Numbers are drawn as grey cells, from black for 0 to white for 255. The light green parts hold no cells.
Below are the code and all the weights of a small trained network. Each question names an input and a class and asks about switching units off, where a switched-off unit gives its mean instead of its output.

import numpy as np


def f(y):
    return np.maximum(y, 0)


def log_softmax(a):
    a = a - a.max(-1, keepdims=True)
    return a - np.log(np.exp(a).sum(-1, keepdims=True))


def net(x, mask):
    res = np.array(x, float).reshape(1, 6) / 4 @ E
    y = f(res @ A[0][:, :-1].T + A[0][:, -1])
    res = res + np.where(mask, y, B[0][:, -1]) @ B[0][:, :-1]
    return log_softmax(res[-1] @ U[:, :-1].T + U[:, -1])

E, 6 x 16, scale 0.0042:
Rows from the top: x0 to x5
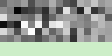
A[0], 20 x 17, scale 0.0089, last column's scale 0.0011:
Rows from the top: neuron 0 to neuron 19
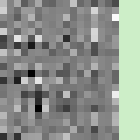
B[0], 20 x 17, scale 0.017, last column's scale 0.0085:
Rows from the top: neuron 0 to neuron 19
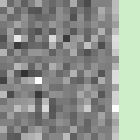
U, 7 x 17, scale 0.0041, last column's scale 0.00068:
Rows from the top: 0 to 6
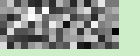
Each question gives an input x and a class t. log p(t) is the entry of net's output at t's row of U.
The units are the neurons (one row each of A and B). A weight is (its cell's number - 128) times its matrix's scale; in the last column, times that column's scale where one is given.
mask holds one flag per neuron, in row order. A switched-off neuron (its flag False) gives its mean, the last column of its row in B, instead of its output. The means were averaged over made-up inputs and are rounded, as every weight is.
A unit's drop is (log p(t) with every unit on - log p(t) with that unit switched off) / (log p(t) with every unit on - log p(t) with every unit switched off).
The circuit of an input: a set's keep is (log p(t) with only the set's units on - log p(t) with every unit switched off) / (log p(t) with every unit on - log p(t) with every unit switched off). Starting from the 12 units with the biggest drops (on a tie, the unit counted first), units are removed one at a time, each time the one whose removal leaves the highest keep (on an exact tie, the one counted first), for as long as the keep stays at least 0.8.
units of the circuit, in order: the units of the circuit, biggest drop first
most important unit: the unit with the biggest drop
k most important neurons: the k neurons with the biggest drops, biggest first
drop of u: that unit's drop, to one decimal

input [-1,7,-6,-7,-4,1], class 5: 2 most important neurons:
[neuron 10; neuron 6]
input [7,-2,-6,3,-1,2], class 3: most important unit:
neuron 5
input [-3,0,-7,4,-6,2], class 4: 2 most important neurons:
[neuron 6; neuron 10]
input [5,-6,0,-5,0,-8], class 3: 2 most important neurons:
[neuron 5; neuron 9]
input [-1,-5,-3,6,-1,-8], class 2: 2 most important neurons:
[neuron 11; neuron 19]
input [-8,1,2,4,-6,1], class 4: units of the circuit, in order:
[neuron 6; neuron 13]
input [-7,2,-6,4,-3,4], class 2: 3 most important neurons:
[neuron 19; neuron 11; neuron 5]
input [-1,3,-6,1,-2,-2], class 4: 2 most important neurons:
[neuron 11; neuron 13]
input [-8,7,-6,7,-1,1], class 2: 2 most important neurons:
[neuron 19; neuron 11]
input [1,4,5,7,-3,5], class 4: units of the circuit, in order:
[neuron 6; neuron 11]
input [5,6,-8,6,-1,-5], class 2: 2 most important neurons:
[neuron 19; neuron 11]
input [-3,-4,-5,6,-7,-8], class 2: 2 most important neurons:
[neuron 11; neuron 19]
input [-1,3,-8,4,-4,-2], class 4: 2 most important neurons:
[neuron 6; neuron 10]
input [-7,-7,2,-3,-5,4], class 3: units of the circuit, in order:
[neuron 5]
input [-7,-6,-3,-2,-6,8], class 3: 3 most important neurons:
[neuron 5; neuron 9; neuron 19]
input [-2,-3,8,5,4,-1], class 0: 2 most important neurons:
[neuron 1; neuron 4]
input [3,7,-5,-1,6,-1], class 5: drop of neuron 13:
0.2
